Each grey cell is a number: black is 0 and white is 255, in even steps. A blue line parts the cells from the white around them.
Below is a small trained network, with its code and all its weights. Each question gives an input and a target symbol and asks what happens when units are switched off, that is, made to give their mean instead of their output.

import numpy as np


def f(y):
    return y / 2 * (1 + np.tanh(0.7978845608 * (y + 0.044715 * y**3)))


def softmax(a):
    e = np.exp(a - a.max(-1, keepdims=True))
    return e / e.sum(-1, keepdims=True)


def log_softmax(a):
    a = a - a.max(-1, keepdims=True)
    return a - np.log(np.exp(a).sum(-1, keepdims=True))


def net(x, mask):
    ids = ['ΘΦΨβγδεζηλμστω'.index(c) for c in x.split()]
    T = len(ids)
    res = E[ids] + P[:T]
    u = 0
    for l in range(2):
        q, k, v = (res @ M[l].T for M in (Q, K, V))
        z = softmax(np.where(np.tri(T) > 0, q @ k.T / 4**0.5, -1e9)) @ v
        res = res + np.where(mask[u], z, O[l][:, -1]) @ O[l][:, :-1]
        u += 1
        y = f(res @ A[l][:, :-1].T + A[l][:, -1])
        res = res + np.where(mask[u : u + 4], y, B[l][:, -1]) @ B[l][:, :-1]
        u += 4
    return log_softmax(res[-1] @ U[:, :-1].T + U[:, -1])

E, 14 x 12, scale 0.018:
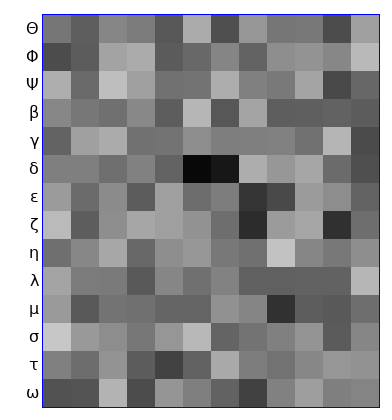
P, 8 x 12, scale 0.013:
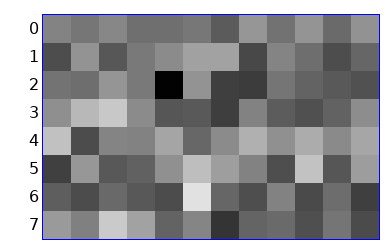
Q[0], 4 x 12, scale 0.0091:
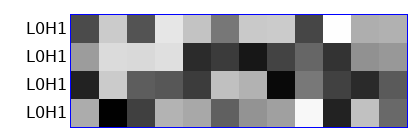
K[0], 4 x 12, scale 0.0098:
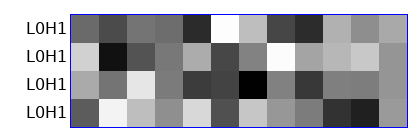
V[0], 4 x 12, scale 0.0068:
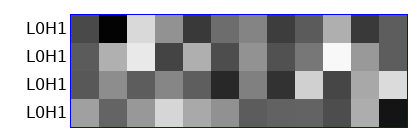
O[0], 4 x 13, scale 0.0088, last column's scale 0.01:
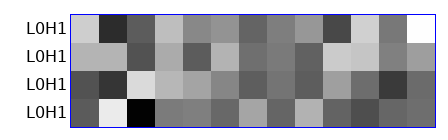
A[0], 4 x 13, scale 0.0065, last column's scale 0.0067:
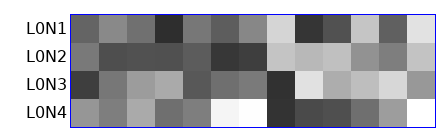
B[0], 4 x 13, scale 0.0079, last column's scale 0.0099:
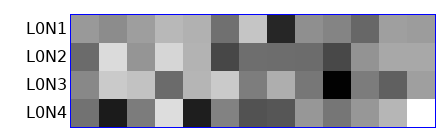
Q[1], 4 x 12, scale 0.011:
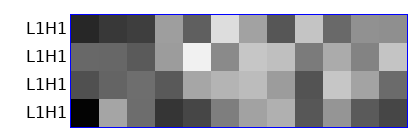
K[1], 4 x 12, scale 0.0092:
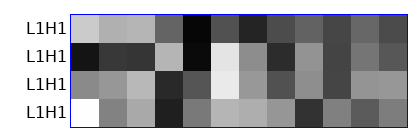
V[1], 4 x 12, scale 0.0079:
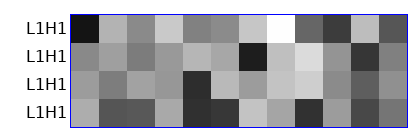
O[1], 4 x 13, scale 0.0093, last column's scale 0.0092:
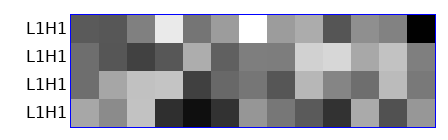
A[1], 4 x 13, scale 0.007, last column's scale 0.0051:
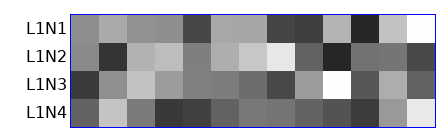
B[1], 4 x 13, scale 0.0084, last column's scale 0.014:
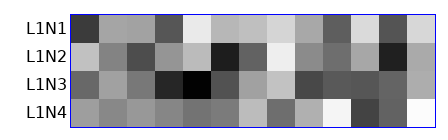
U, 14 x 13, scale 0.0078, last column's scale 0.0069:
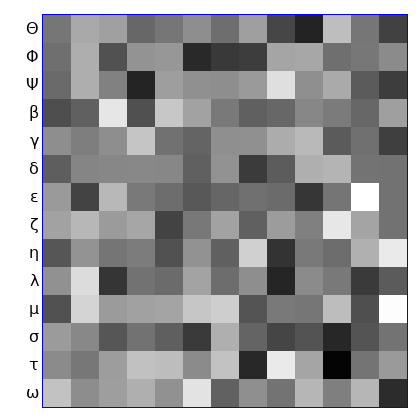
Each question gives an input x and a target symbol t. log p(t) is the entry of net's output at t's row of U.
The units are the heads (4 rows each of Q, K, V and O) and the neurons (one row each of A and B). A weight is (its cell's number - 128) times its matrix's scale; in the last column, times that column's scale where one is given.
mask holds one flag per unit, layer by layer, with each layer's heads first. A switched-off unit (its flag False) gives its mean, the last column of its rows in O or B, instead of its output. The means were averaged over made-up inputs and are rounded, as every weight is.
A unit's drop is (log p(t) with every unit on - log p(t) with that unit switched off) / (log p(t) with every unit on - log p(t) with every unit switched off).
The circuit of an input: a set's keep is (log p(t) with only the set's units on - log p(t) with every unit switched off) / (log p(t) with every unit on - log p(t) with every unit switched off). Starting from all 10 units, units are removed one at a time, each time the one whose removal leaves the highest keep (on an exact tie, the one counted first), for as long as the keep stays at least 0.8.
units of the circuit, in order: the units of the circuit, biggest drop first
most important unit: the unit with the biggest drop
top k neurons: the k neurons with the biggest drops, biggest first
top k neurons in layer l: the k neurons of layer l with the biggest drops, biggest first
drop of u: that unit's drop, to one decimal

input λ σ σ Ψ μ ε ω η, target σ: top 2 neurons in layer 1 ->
(L1N4 L1N1)
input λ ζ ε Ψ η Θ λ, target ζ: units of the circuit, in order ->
(L1H1 L0H1)
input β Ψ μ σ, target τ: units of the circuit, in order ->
(L0H1 L1N4)
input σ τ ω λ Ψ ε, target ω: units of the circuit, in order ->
(L0H1 L1H1 L0N3)
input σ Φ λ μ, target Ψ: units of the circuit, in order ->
(L1N1 L0H1 L1H1)
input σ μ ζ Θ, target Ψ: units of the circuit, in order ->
(L0H1 L1N1 L1H1)
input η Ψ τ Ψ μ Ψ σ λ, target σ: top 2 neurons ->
(L0N2 L1N4)
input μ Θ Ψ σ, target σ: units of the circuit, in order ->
(L1H1 L1N4 L0H1)
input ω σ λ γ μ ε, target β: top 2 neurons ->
(L0N4 L1N1)
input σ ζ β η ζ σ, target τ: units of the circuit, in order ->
(L0H1 L1N4 L1H1)
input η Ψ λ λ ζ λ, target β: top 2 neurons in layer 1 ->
(L1N1 L1N4)
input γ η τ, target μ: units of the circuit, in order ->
(L0H1 L1H1 L1N1)
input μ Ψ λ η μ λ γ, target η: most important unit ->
L1N3
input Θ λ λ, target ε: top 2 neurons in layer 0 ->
(L0N4 L0N2)
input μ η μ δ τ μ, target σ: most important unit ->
L0N2
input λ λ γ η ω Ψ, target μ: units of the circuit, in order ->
(L1N1 L1H1)
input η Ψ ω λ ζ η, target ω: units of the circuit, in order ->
(L0H1 L1H1)
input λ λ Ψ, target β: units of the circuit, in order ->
(L0H1 L1N1)
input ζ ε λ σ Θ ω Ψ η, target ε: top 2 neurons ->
(L1N4 L1N1)
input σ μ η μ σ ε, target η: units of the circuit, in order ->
(L1N3 L1H1 L0N3)
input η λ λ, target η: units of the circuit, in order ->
(L1N3 L1H1 L0H1)
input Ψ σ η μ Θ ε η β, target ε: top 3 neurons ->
(L0N2 L1N4 L1N1)
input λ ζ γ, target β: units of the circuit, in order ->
(L0H1)
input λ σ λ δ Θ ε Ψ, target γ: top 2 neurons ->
(L0N2 L0N4)
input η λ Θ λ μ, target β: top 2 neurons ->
(L0N4 L1N1)
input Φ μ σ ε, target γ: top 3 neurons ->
(L0N3 L1N2 L0N2)
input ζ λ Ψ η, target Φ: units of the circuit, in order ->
(L1H1)
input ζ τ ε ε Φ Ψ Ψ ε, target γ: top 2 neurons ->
(L0N3 L0N2)
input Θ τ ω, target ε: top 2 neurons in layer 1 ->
(L1N1 L1N4)
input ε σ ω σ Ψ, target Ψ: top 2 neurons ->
(L1N1 L0N4)
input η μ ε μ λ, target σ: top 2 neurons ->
(L0N4 L1N4)
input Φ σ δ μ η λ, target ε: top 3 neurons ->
(L1N4 L1N1 L0N3)
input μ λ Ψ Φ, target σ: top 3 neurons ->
(L0N3 L1N4 L1N1)
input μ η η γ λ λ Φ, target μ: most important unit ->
L0H1
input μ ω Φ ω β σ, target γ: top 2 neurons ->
(L0N3 L1N2)
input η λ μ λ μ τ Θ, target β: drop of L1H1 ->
0.4
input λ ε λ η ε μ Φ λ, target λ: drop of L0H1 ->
0.3
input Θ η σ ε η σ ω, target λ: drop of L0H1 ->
0.4
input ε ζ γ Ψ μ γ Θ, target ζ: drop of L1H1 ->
0.6
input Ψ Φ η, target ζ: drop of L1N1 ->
0.0
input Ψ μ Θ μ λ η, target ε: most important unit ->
L0H1
